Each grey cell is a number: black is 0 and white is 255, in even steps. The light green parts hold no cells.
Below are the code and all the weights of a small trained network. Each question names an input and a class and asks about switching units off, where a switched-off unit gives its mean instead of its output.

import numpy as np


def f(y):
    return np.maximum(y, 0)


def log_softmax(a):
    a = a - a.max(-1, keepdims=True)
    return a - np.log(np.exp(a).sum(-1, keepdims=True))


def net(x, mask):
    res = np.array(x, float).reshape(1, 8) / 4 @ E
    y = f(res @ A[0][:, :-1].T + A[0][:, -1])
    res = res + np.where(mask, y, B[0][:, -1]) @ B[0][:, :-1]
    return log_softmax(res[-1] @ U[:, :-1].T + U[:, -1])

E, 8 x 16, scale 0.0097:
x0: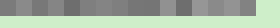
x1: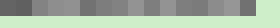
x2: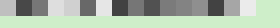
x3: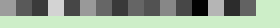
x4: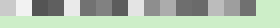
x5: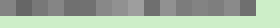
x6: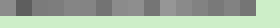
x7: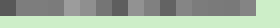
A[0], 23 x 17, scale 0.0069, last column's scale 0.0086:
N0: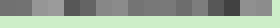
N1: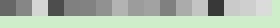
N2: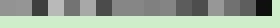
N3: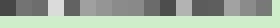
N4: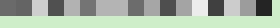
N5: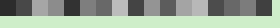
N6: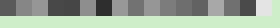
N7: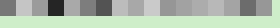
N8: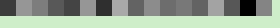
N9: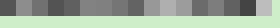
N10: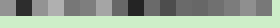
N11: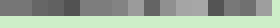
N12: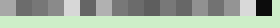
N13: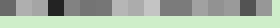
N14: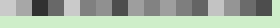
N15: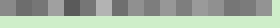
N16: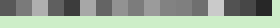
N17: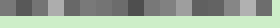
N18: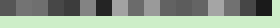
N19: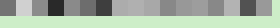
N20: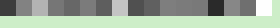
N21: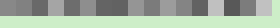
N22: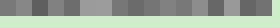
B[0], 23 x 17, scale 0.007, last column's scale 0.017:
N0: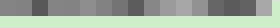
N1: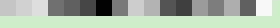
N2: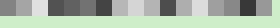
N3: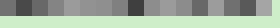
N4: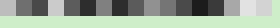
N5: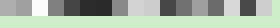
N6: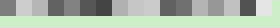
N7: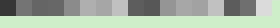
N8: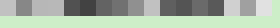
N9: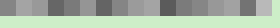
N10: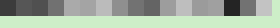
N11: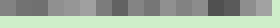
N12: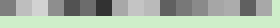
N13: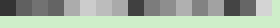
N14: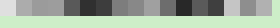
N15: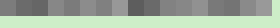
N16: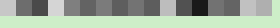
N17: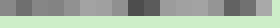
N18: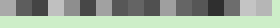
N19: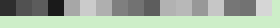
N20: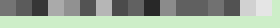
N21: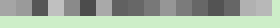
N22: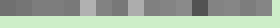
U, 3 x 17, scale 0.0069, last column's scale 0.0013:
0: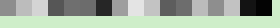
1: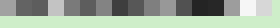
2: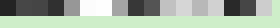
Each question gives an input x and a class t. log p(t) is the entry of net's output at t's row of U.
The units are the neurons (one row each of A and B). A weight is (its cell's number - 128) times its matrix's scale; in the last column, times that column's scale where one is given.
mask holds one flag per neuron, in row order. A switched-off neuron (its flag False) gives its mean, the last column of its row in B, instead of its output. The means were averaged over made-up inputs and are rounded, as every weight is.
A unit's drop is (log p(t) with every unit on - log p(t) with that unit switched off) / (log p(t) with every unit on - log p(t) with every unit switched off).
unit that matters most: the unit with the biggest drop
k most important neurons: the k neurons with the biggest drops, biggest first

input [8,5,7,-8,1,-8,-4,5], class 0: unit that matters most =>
N1
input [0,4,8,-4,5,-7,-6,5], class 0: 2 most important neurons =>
[N12, N20]
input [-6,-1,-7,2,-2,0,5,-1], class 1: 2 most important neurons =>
[N18, N16]
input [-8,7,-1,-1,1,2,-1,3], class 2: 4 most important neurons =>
[N5, N1, N8, N14]
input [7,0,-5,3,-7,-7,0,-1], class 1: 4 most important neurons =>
[N18, N16, N20, N1]
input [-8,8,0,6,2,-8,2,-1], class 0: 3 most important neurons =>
[N20, N4, N2]
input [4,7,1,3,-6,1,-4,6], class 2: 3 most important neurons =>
[N4, N10, N1]
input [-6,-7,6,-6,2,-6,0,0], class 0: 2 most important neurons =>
[N1, N12]
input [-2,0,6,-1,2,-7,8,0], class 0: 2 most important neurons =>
[N20, N12]
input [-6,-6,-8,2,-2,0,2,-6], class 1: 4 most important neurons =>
[N18, N16, N1, N20]
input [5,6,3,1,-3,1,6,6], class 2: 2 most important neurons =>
[N4, N8]
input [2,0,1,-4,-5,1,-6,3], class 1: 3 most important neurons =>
[N4, N20, N6]
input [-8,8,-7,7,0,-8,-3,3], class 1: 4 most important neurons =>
[N18, N16, N1, N21]
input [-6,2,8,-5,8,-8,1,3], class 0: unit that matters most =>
N12
